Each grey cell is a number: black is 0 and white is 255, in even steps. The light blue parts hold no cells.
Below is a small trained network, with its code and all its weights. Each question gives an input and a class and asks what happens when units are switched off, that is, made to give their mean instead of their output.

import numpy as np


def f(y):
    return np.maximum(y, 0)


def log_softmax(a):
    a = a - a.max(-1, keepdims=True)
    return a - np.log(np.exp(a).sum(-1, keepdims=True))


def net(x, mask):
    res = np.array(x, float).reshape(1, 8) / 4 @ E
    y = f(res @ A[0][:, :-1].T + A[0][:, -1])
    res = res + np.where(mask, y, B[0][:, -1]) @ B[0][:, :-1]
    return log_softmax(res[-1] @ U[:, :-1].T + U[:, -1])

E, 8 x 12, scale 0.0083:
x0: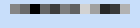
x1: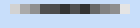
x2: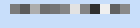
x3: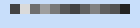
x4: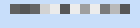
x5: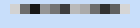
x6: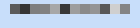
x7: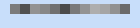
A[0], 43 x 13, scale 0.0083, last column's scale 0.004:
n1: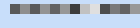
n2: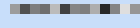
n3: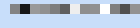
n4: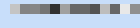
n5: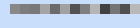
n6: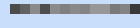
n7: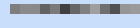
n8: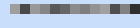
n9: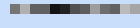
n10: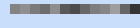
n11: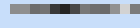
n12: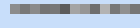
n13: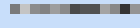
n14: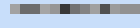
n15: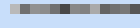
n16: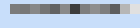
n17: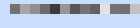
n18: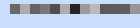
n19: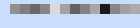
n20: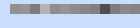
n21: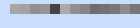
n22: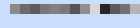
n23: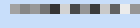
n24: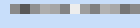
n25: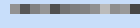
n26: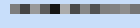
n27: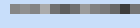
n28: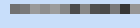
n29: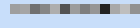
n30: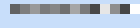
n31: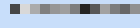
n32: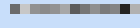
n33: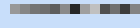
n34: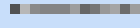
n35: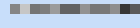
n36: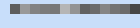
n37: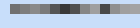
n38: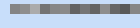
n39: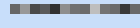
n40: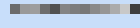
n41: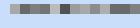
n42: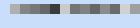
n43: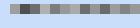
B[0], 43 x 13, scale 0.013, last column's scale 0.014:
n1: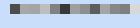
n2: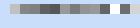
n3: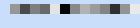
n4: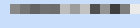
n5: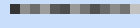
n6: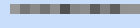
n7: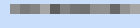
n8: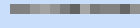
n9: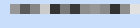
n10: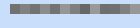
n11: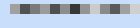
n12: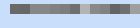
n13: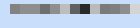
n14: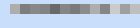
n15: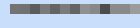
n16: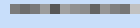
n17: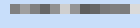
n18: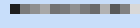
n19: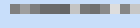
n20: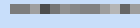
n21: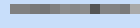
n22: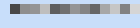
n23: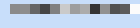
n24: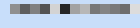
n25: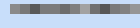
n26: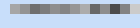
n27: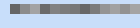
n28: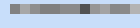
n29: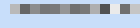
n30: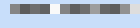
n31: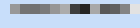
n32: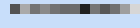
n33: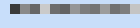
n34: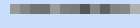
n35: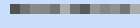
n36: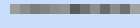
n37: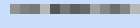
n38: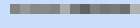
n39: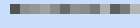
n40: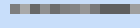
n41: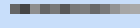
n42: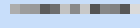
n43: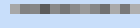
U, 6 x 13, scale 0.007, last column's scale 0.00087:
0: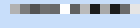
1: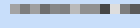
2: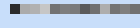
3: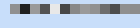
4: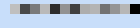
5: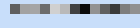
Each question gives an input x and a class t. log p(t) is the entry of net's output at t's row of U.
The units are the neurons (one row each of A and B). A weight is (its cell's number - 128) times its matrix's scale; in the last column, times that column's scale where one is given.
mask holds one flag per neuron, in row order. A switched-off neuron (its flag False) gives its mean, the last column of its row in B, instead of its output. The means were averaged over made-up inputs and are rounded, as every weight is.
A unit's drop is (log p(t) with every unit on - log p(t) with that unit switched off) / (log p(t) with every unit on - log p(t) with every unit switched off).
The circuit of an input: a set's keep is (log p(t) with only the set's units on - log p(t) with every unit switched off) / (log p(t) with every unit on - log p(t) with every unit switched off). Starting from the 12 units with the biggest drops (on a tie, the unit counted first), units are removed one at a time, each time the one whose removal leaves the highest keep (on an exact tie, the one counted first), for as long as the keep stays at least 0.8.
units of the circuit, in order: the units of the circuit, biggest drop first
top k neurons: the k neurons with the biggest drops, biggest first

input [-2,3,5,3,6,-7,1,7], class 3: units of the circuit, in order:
n3
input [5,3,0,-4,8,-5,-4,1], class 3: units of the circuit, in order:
n3, n42
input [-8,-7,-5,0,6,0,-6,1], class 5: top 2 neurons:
n32, n13
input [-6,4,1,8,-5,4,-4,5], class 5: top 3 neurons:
n13, n31, n32
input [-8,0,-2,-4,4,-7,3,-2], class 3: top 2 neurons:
n3, n24
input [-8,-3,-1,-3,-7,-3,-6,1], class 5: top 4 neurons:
n31, n13, n30, n32
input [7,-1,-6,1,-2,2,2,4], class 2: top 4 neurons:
n1, n18, n22, n33
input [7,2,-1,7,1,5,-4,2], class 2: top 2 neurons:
n18, n1
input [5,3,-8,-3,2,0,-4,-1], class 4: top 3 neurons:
n2, n29, n11
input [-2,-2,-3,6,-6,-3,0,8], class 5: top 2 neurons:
n13, n31
